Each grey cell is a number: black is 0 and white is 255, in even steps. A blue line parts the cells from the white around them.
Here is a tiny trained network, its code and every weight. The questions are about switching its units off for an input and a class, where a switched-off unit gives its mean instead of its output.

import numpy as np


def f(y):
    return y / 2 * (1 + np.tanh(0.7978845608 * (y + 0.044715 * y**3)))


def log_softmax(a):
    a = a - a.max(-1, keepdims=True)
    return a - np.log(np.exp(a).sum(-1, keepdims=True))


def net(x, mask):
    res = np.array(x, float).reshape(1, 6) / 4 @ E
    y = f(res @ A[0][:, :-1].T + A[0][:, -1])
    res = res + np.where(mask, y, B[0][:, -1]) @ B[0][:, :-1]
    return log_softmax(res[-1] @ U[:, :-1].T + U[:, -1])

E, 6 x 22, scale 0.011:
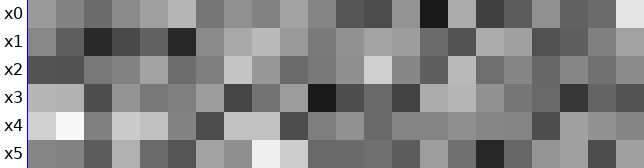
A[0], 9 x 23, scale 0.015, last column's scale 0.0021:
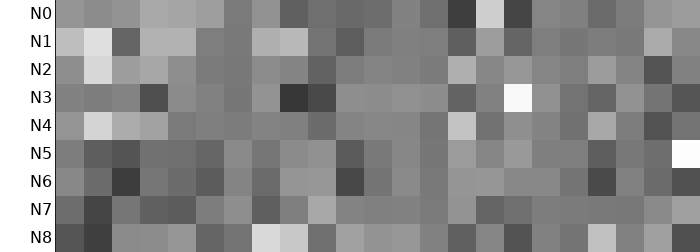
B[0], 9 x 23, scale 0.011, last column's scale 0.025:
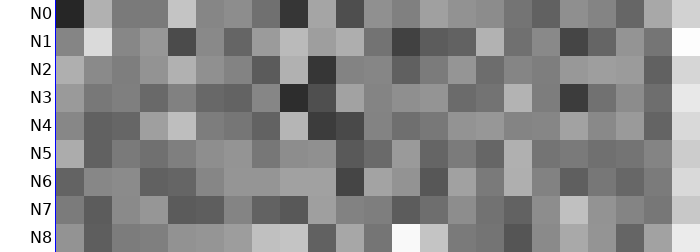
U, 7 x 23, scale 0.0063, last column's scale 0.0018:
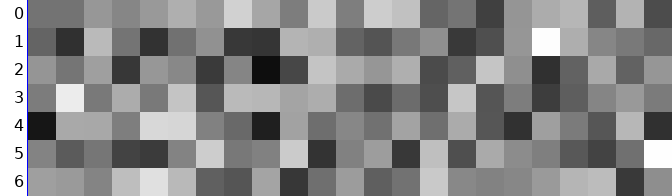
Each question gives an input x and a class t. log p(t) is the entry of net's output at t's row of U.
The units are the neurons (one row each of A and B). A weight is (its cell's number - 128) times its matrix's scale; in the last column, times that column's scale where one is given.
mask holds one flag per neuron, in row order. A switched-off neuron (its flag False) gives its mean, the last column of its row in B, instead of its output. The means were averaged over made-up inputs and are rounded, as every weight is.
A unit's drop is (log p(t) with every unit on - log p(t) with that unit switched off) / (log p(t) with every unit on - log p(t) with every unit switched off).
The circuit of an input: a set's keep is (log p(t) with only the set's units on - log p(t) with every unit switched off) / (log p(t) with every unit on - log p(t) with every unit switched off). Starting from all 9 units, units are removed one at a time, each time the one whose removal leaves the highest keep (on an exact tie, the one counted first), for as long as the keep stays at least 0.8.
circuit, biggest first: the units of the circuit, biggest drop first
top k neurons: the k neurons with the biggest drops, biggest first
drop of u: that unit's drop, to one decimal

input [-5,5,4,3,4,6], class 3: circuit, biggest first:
(N1)
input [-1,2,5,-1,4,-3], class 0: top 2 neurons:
(N8; N5)
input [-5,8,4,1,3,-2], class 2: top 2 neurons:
(N3; N7)
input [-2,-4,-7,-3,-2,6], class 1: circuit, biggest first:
(N1; N7)
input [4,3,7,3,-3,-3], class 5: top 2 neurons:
(N6; N5)
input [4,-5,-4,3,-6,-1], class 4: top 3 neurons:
(N0; N2; N5)
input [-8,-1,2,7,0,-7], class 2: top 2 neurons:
(N3; N7)
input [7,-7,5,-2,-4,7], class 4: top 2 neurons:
(N0; N2)
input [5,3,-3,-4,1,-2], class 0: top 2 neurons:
(N1; N3)
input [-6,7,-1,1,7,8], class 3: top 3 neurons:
(N1; N7; N6)
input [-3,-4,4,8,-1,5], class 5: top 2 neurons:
(N6; N5)
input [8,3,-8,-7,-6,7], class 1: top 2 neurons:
(N7; N1)
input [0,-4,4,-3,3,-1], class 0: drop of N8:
0.9
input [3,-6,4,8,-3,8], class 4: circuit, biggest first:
(N0)
